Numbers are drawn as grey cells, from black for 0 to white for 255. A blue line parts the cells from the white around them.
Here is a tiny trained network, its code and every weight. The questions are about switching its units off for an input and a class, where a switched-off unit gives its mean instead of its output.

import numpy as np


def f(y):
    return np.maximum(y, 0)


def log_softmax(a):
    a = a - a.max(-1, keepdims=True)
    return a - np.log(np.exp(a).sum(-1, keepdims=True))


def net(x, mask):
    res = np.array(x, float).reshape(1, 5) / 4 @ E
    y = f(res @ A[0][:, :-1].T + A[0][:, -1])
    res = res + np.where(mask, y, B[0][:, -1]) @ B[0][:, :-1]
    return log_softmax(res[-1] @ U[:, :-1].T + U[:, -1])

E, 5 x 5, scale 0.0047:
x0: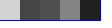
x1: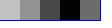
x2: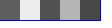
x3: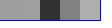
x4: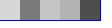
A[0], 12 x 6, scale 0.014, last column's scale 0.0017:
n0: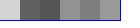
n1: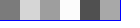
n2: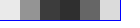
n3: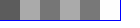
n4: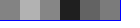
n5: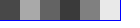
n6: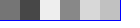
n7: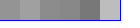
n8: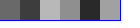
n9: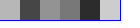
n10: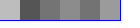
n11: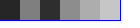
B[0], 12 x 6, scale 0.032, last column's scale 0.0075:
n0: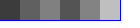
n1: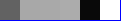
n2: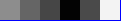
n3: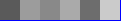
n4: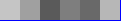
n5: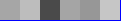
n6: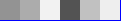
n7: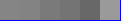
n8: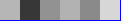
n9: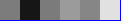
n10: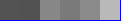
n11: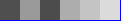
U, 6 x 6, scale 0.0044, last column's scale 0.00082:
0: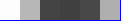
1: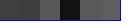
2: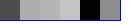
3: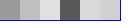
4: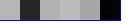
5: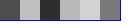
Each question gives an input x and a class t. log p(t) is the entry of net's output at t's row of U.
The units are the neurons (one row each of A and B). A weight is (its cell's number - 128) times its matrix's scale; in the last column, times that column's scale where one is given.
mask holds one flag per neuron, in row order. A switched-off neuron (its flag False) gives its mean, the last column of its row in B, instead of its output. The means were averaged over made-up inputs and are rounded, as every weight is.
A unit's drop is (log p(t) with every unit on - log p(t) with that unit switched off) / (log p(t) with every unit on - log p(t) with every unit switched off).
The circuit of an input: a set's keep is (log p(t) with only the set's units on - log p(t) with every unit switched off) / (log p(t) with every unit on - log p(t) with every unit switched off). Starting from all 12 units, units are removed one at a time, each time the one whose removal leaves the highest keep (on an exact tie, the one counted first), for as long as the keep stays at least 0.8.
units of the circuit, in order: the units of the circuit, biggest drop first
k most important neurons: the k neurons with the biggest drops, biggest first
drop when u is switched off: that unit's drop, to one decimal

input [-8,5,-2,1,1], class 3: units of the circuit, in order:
(n6; n1)
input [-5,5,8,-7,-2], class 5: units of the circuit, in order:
(n5)
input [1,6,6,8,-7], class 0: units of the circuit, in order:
(n2; n5)
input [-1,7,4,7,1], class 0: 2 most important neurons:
(n4; n5)
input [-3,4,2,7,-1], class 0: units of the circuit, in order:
(n2; n5)
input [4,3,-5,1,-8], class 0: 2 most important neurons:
(n5; n4)
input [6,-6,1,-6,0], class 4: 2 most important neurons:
(n8; n9)
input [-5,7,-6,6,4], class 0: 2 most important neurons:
(n4; n9)
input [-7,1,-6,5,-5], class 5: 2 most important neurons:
(n11; n5)
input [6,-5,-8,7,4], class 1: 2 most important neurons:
(n0; n10)
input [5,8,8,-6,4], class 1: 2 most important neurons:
(n9; n2)
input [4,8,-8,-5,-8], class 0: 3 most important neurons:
(n4; n5; n11)
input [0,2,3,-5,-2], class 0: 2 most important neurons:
(n1; n11)
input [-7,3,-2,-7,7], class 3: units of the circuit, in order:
(n6)
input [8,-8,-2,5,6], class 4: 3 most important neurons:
(n9; n8; n2)
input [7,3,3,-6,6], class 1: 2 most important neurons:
(n2; n0)
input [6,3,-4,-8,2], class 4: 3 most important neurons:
(n8; n9; n1)
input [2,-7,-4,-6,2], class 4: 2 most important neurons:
(n8; n9)
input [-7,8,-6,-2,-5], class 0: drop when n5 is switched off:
0.1
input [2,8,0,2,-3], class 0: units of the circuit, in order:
(n4)
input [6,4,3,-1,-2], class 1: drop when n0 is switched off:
0.1
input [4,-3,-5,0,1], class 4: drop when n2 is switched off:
0.2
